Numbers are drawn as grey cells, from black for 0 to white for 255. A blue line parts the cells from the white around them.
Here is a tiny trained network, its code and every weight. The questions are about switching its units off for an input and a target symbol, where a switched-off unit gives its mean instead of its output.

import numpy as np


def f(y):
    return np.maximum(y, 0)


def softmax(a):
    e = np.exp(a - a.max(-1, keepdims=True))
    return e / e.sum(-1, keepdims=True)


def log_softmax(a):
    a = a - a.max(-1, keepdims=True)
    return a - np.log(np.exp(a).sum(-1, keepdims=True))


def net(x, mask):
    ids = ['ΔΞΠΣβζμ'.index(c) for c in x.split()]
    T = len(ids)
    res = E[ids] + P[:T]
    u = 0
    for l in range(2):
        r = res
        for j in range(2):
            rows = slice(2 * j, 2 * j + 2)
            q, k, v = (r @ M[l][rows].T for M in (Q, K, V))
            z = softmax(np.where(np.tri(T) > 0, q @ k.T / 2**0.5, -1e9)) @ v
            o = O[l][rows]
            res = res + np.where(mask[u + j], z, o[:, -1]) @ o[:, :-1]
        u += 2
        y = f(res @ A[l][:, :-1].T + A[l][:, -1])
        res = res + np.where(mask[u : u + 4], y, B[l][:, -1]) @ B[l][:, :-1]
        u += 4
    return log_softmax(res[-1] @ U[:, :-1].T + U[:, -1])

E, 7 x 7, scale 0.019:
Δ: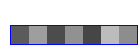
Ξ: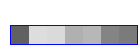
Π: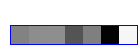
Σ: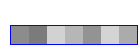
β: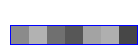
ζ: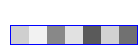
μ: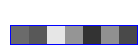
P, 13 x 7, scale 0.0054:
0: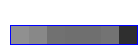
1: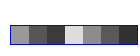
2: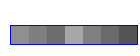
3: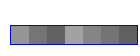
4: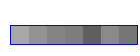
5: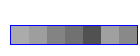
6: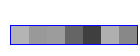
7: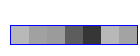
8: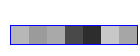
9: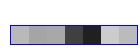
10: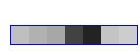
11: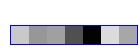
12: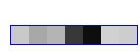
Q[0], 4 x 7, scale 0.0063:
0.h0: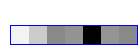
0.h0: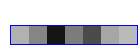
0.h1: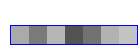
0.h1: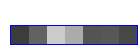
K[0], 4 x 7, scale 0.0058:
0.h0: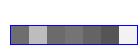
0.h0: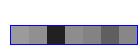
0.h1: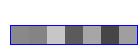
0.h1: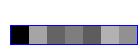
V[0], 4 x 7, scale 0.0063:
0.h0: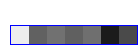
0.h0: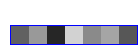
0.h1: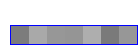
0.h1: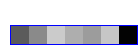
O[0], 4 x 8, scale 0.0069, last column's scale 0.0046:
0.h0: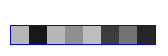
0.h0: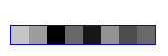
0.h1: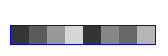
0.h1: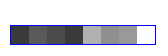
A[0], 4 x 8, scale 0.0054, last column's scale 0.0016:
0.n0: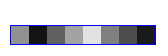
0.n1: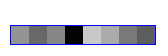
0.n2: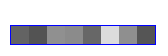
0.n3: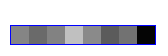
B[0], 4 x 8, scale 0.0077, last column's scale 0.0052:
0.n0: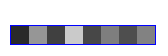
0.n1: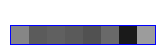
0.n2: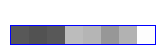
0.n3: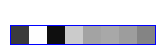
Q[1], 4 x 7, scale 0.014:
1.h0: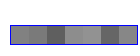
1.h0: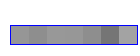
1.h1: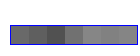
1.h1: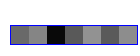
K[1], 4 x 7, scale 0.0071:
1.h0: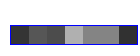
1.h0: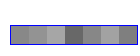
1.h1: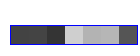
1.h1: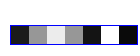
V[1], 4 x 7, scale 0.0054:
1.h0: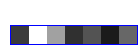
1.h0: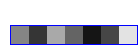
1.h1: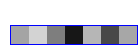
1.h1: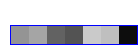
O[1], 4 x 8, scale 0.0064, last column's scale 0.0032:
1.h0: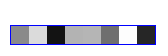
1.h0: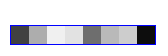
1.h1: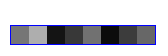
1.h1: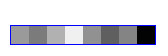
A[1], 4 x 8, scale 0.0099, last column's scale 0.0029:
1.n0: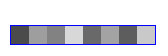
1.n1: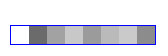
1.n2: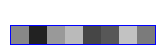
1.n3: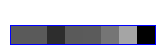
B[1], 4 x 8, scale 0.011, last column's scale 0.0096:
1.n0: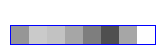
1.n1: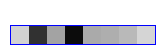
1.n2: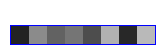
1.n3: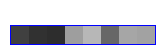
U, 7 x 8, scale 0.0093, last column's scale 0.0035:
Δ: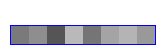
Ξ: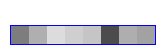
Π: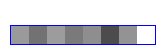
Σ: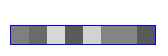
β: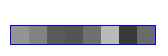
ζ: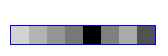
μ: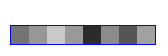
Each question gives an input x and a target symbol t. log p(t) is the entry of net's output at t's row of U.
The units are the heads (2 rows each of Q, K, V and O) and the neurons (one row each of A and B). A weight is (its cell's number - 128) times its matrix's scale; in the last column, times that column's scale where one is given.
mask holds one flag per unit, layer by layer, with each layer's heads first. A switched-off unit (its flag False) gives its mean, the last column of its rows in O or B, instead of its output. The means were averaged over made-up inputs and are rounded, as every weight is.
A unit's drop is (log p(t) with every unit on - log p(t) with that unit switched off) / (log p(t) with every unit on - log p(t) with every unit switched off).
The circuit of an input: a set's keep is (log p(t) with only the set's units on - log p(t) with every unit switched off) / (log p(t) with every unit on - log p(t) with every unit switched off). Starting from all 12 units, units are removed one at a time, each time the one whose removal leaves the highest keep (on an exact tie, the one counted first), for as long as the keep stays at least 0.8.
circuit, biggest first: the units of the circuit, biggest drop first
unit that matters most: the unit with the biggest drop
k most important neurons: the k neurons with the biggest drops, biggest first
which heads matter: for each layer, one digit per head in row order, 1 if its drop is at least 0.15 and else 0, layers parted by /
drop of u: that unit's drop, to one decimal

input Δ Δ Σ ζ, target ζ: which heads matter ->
10 / 00
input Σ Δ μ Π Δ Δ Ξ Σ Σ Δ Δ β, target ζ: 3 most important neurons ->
1.n2; 1.n3; 0.n2
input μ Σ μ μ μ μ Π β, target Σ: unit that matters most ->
0.h0
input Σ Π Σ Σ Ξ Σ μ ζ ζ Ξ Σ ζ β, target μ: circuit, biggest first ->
1.n1; 1.h1; 0.n1
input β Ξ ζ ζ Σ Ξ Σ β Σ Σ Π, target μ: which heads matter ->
01 / 01
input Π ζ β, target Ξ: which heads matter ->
00 / 11
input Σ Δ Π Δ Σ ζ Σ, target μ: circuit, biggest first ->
1.h1; 1.h0; 1.n1
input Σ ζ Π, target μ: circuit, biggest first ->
1.n2; 1.h1; 0.h1
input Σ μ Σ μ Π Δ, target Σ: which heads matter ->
10 / 01
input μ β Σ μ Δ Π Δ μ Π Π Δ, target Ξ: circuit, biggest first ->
1.h0; 0.h0
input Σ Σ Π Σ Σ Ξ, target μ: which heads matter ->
00 / 01
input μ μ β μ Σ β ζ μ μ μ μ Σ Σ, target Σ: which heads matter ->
00 / 00
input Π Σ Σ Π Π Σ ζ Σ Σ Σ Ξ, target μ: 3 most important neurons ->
1.n1; 1.n3; 0.n3
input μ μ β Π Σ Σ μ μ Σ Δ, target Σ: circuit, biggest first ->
0.h0
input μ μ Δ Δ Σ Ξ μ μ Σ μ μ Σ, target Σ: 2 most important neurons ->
1.n1; 0.n2
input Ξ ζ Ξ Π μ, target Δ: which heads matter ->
00 / 11
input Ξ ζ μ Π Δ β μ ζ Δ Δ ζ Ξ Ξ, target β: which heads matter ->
00 / 01
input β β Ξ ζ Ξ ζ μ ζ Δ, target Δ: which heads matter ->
00 / 00
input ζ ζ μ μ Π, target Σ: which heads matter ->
10 / 01
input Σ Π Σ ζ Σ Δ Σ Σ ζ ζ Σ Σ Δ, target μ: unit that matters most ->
1.h0
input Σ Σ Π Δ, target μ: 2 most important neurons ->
1.n2; 1.n3
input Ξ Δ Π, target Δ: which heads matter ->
00 / 10
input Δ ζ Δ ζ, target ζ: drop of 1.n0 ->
0.1
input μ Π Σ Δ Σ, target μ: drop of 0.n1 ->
0.0
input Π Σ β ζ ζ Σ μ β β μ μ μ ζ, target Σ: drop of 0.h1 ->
0.2
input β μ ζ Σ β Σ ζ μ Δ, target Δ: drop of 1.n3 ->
0.5
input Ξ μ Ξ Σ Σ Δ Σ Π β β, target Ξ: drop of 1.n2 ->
0.2
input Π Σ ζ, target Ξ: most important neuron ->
1.n2
